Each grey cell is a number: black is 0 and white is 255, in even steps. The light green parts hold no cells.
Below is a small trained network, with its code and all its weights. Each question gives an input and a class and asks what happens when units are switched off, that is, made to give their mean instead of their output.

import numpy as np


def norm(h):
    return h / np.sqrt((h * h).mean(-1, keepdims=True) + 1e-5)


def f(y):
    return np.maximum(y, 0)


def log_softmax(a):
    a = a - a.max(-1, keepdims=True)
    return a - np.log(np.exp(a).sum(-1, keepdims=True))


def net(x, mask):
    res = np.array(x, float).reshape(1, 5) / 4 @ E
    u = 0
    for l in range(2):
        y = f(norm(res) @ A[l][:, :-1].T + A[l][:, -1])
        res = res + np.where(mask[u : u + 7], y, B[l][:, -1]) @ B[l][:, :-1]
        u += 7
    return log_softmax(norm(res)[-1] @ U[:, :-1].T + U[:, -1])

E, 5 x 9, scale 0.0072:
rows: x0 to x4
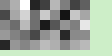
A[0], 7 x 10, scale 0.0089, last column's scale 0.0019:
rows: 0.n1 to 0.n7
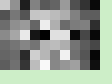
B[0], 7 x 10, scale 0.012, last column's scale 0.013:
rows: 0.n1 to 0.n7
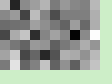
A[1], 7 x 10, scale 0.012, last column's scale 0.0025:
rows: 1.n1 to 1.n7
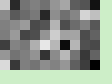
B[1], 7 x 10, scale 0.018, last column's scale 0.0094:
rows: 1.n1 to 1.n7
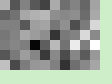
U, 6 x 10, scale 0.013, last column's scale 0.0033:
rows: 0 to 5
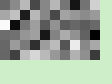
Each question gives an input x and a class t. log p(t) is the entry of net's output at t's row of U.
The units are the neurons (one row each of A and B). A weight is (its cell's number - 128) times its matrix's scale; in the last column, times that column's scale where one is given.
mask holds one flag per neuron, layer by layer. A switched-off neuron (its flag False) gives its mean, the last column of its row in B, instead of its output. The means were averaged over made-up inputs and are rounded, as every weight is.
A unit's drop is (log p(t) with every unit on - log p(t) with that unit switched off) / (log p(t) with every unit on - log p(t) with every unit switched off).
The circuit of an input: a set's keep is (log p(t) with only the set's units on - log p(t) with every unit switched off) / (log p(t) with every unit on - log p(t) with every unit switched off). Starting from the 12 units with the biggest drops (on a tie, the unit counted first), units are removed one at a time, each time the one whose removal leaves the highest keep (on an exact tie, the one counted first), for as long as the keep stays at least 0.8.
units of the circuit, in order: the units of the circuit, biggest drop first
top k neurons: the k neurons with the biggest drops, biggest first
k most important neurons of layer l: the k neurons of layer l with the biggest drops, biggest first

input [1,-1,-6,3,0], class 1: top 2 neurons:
[0.n2; 0.n7]
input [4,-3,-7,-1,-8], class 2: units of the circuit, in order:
[0.n1]
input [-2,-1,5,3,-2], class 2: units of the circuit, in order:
[0.n7; 0.n4]
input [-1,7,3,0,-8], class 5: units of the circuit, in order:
[0.n4; 1.n5; 0.n7; 1.n2]
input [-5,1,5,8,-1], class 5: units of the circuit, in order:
[1.n2; 0.n7; 1.n5]
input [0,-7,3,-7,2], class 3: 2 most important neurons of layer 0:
[0.n6; 0.n7]
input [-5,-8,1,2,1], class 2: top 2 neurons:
[0.n1; 1.n1]
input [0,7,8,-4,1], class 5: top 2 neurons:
[0.n4; 1.n5]
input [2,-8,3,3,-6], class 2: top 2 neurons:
[0.n1; 1.n7]
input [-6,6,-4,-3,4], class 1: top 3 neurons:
[0.n7; 0.n2; 0.n6]
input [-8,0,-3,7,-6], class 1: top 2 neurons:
[0.n7; 1.n5]
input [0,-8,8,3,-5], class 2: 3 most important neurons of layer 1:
[1.n7; 1.n1; 1.n5]
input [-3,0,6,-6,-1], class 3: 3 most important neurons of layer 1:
[1.n6; 1.n7; 1.n3]
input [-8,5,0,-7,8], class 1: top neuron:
[0.n6]
